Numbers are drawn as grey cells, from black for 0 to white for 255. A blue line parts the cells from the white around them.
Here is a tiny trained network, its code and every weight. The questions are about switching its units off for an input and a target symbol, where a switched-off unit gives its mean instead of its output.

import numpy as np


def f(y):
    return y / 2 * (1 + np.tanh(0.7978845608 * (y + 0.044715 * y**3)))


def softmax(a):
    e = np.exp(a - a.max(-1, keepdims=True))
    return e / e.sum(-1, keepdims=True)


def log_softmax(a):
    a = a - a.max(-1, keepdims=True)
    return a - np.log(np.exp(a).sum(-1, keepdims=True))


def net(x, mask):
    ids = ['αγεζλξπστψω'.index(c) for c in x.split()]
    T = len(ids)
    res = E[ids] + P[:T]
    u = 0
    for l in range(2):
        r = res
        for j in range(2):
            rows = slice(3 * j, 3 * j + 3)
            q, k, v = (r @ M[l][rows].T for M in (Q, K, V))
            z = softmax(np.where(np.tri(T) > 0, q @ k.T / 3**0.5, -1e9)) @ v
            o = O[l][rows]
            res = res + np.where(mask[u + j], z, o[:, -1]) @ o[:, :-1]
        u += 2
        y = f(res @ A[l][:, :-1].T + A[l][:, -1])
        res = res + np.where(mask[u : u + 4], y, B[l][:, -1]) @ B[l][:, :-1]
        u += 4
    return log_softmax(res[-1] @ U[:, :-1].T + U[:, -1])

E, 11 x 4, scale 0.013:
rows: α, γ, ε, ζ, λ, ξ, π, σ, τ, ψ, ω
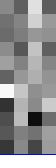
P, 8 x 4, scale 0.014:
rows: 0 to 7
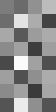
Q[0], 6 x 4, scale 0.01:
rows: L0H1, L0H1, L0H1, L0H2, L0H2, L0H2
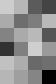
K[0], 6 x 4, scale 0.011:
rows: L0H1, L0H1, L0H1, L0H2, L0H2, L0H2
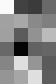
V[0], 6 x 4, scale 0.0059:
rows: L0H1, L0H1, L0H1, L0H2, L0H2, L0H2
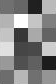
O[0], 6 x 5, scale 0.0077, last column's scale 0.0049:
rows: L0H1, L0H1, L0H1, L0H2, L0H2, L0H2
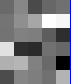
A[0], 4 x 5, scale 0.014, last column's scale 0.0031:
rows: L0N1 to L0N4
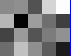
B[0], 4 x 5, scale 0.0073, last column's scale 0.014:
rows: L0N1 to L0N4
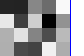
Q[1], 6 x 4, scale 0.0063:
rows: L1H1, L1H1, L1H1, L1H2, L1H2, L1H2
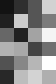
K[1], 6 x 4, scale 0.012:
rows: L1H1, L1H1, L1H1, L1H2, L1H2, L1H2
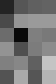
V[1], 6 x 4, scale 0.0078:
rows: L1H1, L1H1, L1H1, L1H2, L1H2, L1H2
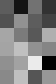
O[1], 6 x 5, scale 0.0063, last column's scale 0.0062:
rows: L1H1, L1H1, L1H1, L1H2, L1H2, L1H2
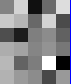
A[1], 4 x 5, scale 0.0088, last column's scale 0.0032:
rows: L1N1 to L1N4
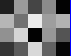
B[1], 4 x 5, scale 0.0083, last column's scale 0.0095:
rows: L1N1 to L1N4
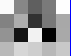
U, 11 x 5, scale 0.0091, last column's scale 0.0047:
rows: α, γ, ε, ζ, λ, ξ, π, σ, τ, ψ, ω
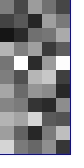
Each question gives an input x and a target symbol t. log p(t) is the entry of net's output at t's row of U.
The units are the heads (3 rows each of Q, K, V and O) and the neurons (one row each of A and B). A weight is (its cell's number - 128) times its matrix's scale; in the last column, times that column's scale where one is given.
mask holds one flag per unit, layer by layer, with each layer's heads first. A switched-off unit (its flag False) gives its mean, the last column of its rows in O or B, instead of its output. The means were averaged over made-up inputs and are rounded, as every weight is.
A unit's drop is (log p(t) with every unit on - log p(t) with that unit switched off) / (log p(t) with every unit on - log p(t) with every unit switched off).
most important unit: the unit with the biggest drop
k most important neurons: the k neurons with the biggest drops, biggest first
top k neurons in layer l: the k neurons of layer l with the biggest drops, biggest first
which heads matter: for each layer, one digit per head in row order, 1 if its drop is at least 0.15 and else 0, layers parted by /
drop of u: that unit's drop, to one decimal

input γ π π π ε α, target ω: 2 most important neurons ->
[L0N2; L1N2]
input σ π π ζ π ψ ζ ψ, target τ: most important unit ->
L0N1
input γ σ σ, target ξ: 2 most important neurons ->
[L0N1; L1N4]
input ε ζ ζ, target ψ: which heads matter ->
00 / 01
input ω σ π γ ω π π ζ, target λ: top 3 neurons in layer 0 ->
[L0N4; L0N1; L0N3]
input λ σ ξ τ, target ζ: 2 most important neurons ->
[L1N3; L0N3]
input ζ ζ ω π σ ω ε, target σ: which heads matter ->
01 / 10
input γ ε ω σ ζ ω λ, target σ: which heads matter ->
11 / 10
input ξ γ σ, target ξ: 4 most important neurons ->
[L1N4; L0N1; L0N4; L1N2]
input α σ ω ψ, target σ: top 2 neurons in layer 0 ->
[L0N1; L0N3]
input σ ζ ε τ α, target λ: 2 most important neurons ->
[L0N4; L1N3]
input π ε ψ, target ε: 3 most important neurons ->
[L1N1; L0N3; L0N1]
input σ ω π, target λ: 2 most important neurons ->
[L0N4; L1N3]
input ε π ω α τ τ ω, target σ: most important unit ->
L1N3
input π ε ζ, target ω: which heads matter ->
01 / 01
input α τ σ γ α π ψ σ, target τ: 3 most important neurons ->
[L1N3; L0N1; L0N3]
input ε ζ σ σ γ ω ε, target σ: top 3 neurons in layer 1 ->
[L1N1; L1N3; L1N4]
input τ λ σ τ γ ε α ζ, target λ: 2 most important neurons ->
[L1N3; L0N4]
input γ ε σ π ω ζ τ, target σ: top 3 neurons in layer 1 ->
[L1N3; L1N4; L1N1]
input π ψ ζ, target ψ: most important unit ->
L1H2
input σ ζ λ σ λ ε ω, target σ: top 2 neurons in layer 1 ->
[L1N1; L1N3]
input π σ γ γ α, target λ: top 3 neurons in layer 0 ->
[L0N1; L0N4; L0N2]
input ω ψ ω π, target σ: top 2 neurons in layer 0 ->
[L0N1; L0N2]
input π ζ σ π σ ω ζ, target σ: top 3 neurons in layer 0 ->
[L0N1; L0N3; L0N2]
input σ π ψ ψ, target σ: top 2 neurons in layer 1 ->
[L1N1; L1N3]
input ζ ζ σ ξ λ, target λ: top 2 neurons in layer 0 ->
[L0N4; L0N1]
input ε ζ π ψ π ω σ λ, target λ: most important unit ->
L0N4
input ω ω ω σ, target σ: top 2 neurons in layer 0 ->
[L0N1; L0N3]
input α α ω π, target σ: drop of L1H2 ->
0.1
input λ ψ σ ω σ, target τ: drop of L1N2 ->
0.2
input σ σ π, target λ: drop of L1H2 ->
0.0
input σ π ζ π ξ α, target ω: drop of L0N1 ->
0.3
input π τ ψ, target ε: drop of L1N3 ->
-0.1
